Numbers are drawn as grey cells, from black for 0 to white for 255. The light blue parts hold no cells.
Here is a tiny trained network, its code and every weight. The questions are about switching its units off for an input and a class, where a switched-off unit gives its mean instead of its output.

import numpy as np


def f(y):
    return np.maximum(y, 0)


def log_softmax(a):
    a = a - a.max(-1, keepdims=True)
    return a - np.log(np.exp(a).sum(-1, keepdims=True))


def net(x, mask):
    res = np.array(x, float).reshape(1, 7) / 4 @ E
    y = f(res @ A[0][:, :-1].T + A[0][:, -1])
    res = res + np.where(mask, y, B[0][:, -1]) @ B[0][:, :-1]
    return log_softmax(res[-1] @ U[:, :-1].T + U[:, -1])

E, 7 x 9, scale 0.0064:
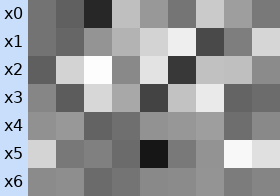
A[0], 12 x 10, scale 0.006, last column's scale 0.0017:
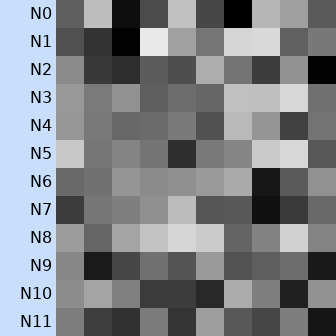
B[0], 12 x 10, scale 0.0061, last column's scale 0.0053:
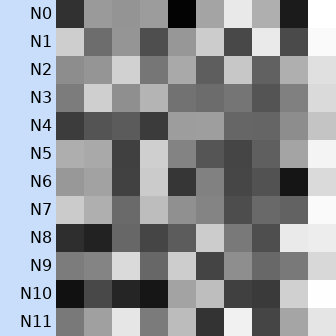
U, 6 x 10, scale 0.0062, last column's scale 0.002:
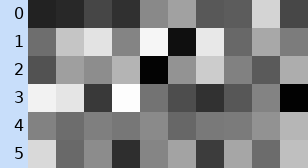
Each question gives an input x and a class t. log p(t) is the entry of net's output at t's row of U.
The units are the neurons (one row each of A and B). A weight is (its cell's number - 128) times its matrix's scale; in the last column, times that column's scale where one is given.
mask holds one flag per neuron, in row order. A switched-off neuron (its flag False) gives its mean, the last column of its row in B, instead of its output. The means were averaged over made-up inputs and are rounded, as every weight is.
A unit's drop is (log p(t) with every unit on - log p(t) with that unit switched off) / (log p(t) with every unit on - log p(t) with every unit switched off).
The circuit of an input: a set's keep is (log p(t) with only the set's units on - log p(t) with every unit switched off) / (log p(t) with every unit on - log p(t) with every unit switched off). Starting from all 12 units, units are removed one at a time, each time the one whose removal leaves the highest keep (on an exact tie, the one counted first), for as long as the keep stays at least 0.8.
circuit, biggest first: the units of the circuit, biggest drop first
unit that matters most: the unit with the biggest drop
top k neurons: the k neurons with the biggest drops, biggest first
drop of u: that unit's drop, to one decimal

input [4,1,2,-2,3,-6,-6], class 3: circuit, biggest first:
N7; N6
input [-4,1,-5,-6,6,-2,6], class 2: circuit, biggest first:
N0
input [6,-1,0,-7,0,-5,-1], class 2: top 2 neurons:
N0; N5
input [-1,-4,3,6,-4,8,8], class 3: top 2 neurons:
N5; N3
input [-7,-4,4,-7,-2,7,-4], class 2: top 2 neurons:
N0; N7
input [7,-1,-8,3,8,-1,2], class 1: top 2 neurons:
N11; N2
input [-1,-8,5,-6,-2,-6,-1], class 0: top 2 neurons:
N10; N4
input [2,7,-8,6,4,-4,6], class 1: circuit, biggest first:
N11; N2
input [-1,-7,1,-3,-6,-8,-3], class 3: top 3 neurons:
N7; N8; N6
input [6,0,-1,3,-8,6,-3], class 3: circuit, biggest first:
N5; N0
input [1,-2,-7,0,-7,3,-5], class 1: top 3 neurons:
N11; N9; N2
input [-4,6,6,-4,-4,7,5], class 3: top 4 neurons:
N5; N3; N10; N11
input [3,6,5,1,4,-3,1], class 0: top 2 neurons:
N8; N11
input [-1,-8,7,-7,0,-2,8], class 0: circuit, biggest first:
N10
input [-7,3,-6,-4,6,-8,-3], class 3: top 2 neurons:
N7; N6
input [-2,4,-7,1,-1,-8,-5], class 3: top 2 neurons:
N7; N6
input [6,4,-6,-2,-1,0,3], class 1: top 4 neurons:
N11; N2; N9; N10
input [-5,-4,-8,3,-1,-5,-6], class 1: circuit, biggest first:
N11; N9
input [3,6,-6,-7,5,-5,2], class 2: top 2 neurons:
N0; N10
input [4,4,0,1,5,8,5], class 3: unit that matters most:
N5
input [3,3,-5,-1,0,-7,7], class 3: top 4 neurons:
N7; N6; N10; N4
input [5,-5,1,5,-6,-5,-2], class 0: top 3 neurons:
N10; N4; N0
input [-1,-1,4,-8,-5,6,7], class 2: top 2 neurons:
N0; N7
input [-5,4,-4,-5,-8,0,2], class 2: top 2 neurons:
N0; N10
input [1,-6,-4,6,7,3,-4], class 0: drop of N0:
0.2
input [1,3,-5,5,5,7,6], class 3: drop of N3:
0.2
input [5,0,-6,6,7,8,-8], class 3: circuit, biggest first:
N5
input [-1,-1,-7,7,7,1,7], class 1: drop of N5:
0.0
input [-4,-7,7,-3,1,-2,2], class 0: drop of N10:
0.7
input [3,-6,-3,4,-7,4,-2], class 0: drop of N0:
0.1
